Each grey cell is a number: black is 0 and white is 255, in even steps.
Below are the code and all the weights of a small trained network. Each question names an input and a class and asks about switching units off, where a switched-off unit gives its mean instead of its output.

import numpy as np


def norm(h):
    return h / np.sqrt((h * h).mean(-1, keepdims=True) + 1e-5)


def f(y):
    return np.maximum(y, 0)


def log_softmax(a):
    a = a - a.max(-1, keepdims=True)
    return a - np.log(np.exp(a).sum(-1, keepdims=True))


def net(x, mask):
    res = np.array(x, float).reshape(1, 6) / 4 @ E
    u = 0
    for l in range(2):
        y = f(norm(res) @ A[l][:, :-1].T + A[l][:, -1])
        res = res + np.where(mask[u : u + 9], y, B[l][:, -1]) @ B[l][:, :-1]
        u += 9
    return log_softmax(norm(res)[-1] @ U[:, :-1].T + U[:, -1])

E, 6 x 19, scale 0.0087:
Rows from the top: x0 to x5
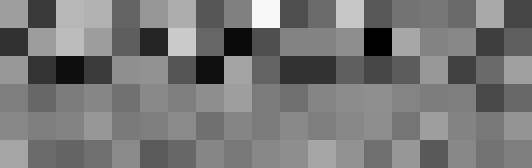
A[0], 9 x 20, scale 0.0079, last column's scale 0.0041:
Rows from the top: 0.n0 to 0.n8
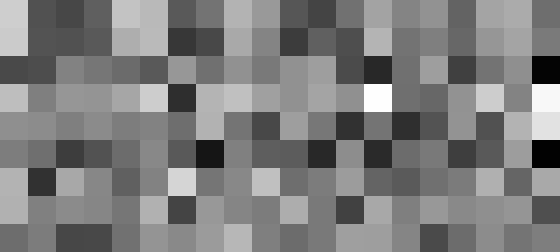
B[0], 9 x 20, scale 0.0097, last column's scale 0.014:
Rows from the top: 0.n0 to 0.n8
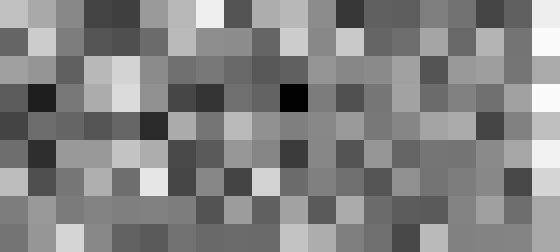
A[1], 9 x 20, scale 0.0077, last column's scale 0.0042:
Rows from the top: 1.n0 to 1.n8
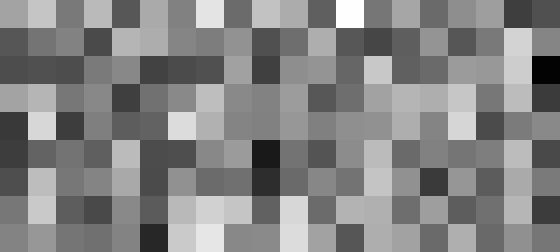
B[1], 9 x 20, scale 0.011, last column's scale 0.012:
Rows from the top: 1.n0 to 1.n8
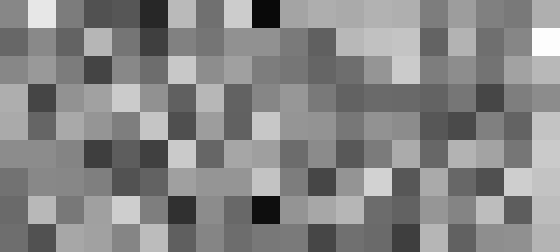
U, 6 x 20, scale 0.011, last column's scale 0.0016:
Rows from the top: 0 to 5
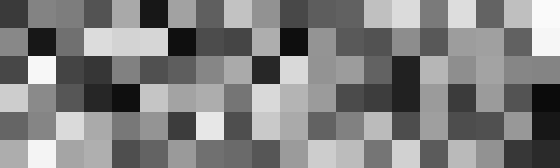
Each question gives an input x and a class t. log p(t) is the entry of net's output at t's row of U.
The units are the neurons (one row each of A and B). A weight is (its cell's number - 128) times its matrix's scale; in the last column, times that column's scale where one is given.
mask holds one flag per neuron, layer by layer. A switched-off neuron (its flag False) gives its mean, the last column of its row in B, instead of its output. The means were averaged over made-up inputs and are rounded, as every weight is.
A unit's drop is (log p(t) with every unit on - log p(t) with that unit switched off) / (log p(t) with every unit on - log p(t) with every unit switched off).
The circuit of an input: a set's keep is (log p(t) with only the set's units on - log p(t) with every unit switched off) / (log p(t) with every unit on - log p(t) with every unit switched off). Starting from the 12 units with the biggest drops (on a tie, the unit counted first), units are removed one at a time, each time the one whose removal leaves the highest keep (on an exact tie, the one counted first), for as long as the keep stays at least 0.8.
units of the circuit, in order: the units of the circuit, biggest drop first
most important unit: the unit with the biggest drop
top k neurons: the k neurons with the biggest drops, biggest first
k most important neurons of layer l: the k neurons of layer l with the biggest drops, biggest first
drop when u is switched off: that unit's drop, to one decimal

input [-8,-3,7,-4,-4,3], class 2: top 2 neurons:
[0.n1 0.n0]
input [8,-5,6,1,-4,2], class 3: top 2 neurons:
[0.n0 0.n1]
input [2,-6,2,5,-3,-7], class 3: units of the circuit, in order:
[0.n0]
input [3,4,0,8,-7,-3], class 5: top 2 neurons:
[0.n3 0.n5]
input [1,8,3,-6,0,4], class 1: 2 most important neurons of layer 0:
[0.n4 0.n1]
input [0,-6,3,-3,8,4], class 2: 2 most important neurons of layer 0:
[0.n1 0.n0]
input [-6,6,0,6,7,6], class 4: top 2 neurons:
[0.n3 0.n5]
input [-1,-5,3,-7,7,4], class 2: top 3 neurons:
[0.n1 0.n0 0.n6]
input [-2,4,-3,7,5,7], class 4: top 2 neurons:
[0.n3 0.n5]
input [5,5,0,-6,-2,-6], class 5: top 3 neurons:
[0.n3 0.n5 1.n0]
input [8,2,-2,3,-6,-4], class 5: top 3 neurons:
[0.n3 1.n0 0.n5]
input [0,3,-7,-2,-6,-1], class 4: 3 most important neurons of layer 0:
[0.n6 0.n1 0.n7]
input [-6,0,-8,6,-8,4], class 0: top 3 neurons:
[0.n0 0.n1 0.n3]
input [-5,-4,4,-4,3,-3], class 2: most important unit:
0.n1
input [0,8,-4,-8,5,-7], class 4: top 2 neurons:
[0.n6 0.n1]
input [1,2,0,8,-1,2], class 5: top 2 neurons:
[0.n5 0.n3]
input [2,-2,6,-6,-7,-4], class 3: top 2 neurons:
[0.n0 0.n5]
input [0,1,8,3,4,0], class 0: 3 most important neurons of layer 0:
[0.n5 0.n6 0.n1]
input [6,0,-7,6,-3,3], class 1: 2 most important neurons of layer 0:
[0.n1 0.n3]
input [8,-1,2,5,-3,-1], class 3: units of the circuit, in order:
[0.n3]
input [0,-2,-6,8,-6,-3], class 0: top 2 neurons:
[0.n6 0.n0]
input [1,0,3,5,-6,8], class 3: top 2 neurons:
[0.n3 0.n5]
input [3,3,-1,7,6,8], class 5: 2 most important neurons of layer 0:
[0.n3 0.n5]
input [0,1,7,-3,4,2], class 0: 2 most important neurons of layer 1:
[1.n1 1.n4]
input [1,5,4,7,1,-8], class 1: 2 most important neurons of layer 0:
[0.n4 0.n1]
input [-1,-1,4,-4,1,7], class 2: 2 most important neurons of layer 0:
[0.n1 0.n6]
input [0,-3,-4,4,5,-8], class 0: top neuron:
[0.n6]
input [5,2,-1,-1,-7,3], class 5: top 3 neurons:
[0.n3 0.n5 1.n0]
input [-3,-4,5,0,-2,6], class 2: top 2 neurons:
[0.n1 0.n0]
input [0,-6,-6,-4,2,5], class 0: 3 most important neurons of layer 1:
[1.n2 1.n5 1.n4]
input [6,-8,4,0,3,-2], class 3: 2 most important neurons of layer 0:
[0.n0 0.n1]
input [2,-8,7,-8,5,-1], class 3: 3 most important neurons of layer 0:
[0.n0 0.n1 0.n3]
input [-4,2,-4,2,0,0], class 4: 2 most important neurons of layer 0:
[0.n3 0.n5]
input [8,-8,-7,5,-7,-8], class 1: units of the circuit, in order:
[0.n3]
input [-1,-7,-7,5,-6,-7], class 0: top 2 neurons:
[0.n6 0.n3]
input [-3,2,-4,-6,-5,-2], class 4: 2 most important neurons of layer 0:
[0.n3 0.n5]
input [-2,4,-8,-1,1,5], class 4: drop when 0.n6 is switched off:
0.1
